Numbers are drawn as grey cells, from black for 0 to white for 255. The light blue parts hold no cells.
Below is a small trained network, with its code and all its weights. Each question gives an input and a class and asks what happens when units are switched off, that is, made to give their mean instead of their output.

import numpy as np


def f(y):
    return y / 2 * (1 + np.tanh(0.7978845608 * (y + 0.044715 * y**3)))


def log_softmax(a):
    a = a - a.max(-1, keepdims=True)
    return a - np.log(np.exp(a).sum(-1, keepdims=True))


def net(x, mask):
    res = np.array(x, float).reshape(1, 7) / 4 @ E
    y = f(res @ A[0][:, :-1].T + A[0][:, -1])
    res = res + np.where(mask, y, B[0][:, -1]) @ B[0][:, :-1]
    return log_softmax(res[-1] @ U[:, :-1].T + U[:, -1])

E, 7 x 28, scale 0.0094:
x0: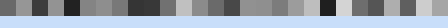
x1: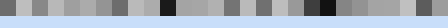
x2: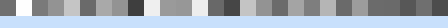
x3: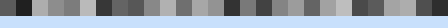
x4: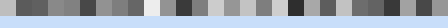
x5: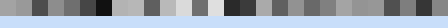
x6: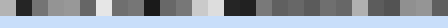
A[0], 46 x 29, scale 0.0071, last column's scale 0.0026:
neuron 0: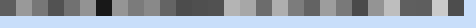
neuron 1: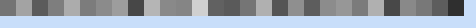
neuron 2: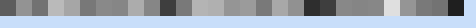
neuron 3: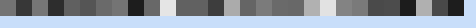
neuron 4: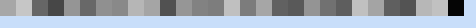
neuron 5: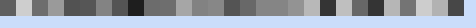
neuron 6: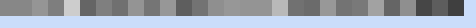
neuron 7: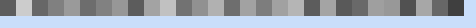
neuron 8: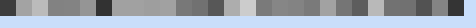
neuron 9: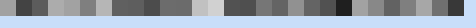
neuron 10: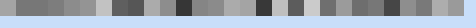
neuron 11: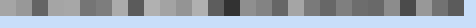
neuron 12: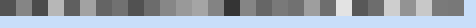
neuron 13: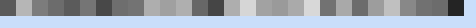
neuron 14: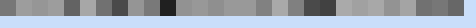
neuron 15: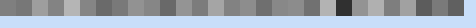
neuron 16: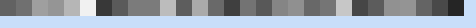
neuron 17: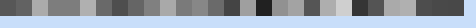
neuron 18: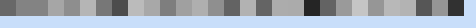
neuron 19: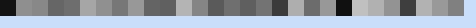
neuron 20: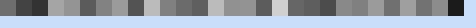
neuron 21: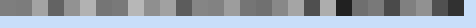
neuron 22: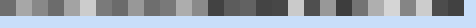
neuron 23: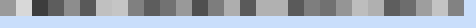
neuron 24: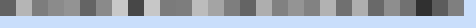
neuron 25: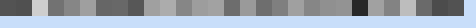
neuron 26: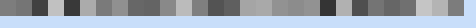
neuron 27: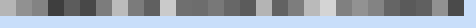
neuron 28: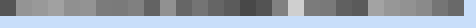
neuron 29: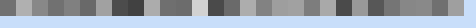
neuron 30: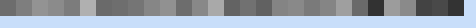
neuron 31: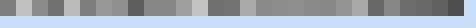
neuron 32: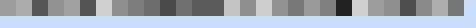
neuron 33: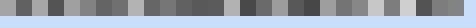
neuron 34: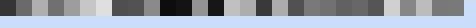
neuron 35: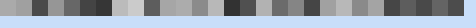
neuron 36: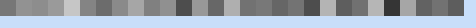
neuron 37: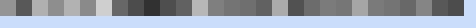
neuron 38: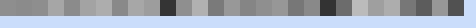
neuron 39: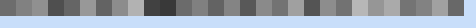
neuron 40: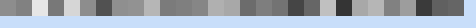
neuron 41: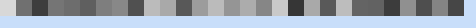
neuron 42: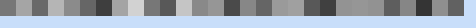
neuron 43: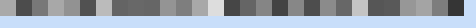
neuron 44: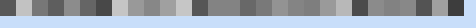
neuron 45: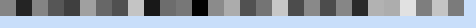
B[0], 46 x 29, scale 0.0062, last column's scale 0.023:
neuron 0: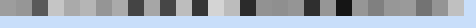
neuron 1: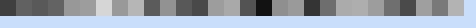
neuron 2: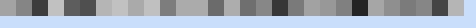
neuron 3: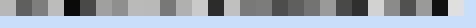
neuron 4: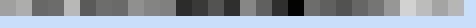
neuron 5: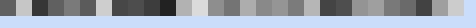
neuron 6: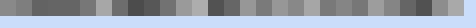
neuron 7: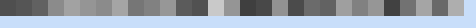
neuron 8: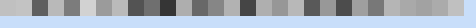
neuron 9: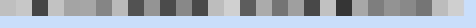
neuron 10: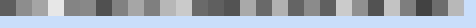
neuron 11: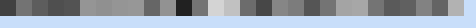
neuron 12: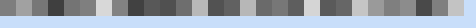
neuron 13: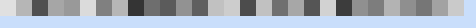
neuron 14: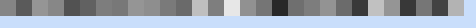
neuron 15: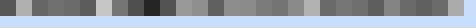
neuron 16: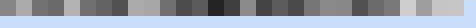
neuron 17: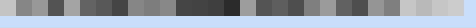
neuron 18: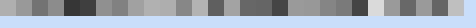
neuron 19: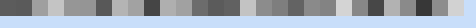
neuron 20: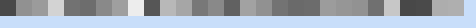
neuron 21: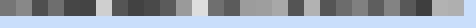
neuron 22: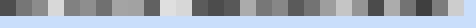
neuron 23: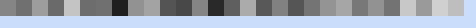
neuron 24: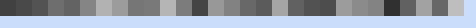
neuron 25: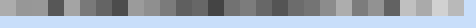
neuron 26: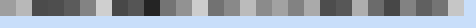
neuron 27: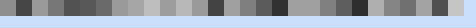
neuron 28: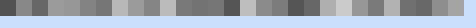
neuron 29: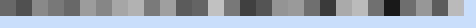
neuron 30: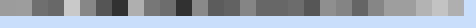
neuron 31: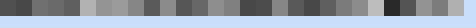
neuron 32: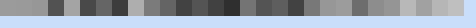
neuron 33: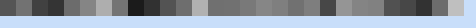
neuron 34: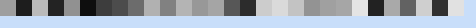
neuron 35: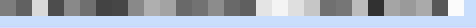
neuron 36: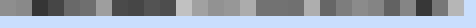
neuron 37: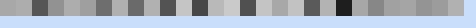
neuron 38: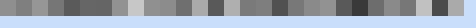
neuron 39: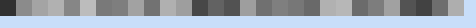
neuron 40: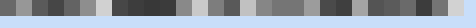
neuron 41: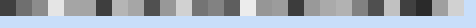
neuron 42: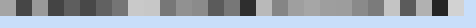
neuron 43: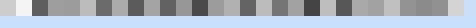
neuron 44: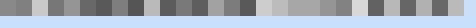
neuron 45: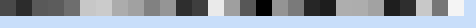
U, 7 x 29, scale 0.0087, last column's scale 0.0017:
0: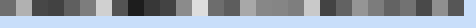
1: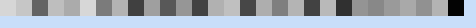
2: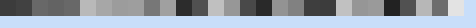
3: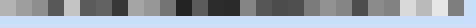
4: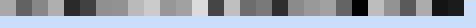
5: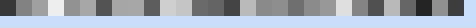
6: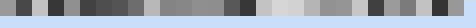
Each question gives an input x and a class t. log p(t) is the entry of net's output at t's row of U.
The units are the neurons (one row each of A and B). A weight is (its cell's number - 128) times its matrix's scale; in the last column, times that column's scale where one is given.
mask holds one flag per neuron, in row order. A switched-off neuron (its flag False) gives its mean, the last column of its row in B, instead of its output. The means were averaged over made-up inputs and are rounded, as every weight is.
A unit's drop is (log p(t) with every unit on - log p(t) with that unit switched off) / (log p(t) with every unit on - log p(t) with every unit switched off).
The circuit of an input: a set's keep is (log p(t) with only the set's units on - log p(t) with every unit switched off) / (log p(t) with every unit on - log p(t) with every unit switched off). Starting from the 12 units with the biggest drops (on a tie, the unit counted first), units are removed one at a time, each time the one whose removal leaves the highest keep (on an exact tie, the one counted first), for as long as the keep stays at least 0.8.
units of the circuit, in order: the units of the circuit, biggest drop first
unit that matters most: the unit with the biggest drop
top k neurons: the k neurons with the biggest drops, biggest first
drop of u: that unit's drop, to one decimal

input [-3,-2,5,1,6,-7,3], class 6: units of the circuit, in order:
neuron 34
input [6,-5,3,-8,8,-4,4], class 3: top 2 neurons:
neuron 32; neuron 23
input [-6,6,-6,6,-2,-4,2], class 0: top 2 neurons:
neuron 33; neuron 40
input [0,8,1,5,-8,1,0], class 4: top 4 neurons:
neuron 18; neuron 2; neuron 14; neuron 41
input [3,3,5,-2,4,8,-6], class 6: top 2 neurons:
neuron 42; neuron 35
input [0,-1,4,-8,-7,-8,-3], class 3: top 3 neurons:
neuron 32; neuron 4; neuron 35
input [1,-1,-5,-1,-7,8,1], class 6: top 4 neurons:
neuron 35; neuron 41; neuron 42; neuron 44
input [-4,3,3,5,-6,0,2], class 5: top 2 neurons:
neuron 22; neuron 19
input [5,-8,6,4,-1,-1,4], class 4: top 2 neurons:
neuron 3; neuron 45
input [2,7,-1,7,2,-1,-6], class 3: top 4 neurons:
neuron 17; neuron 16; neuron 3; neuron 25
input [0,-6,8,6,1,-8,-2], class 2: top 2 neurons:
neuron 29; neuron 35
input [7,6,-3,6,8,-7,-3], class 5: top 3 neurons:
neuron 10; neuron 41; neuron 20
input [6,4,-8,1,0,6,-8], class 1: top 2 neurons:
neuron 13; neuron 0
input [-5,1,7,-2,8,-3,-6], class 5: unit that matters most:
neuron 41
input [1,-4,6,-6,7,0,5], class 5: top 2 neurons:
neuron 41; neuron 45
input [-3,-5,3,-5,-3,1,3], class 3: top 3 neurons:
neuron 32; neuron 4; neuron 23
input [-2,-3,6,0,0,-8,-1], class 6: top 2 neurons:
neuron 34; neuron 45
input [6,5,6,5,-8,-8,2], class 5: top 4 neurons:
neuron 22; neuron 19; neuron 35; neuron 28
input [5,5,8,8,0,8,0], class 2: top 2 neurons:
neuron 11; neuron 1
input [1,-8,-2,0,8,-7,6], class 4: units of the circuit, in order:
neuron 3
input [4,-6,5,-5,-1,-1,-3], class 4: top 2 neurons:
neuron 3; neuron 45
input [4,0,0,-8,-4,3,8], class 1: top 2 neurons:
neuron 9; neuron 43
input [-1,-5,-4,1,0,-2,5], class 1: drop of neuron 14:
0.1
